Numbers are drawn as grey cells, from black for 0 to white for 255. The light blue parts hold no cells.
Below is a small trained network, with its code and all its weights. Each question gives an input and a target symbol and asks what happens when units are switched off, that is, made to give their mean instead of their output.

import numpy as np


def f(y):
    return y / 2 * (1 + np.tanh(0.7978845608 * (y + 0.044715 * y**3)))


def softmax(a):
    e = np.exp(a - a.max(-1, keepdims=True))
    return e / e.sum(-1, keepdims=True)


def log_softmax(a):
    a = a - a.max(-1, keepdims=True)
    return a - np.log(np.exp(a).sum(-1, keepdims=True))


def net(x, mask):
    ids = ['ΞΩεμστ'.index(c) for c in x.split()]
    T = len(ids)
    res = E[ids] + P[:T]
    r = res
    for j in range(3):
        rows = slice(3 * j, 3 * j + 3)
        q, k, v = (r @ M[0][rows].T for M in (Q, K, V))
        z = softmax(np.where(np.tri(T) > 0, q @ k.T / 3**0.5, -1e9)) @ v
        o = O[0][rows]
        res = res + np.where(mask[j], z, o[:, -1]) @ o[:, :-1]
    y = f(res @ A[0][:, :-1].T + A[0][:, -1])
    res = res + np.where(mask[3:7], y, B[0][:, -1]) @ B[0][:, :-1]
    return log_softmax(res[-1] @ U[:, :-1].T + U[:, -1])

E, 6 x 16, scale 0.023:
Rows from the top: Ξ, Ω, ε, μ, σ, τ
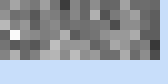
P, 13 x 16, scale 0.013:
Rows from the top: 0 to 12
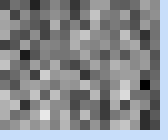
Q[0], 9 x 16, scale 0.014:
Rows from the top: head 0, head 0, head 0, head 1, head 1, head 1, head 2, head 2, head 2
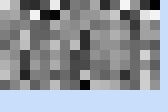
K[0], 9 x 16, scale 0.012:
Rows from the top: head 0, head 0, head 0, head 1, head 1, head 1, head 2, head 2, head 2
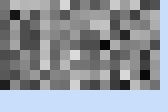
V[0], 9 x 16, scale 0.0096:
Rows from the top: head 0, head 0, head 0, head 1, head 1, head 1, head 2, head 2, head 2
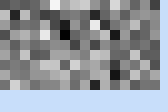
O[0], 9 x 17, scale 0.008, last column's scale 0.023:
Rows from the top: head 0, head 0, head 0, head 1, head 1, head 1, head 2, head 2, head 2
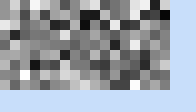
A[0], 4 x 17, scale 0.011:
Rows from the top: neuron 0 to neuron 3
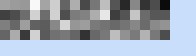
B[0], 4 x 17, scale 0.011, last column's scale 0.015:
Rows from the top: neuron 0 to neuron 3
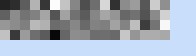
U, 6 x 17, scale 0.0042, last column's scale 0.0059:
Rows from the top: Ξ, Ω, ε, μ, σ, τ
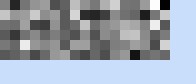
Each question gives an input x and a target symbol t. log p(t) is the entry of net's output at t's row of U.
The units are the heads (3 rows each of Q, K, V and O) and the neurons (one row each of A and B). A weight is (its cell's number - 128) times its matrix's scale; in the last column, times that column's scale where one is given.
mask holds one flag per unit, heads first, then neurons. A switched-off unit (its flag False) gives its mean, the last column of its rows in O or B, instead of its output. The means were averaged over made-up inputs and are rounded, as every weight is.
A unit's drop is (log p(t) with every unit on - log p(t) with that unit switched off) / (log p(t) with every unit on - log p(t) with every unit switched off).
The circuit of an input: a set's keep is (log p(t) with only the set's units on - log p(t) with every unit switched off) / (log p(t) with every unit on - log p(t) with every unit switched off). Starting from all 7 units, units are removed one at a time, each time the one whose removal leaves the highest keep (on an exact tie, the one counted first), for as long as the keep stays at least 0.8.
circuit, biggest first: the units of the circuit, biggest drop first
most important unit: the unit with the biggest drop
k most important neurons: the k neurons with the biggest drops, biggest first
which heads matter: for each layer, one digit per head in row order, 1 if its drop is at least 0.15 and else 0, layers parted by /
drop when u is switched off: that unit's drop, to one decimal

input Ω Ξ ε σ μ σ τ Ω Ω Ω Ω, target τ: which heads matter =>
101
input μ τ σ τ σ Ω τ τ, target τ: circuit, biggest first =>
head 0
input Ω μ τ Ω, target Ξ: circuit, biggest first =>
head 2; neuron 1
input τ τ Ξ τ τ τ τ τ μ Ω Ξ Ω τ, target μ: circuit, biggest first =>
head 1; head 2
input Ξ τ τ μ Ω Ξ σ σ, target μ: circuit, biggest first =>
head 1; head 2
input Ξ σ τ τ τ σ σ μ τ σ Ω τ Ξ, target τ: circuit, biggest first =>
head 0; head 2
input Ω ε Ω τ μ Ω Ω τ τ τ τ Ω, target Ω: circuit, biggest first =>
neuron 2; head 2; head 0
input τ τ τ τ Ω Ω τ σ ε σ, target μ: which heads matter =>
100
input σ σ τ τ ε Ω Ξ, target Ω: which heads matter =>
100
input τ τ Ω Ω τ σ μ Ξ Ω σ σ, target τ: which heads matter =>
101
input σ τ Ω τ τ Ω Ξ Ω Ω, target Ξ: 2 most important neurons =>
neuron 3; neuron 2
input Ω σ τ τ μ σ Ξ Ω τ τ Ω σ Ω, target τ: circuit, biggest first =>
head 2; head 0
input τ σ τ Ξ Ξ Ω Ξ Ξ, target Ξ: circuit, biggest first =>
neuron 3; head 0; head 2
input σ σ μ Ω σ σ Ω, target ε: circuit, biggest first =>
head 0; head 1; head 2
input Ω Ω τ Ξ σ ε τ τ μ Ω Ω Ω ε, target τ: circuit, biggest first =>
head 2; head 0
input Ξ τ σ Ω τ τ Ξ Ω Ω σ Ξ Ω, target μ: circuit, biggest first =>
head 0; neuron 0; head 2
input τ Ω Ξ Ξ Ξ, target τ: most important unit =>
head 1
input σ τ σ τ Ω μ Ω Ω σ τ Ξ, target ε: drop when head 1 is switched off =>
0.1
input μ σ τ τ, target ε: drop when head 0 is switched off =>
0.5
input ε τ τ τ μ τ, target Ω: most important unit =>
neuron 2
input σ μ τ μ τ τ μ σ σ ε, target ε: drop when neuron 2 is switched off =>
0.1
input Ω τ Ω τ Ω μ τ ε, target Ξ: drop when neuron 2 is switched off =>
0.0
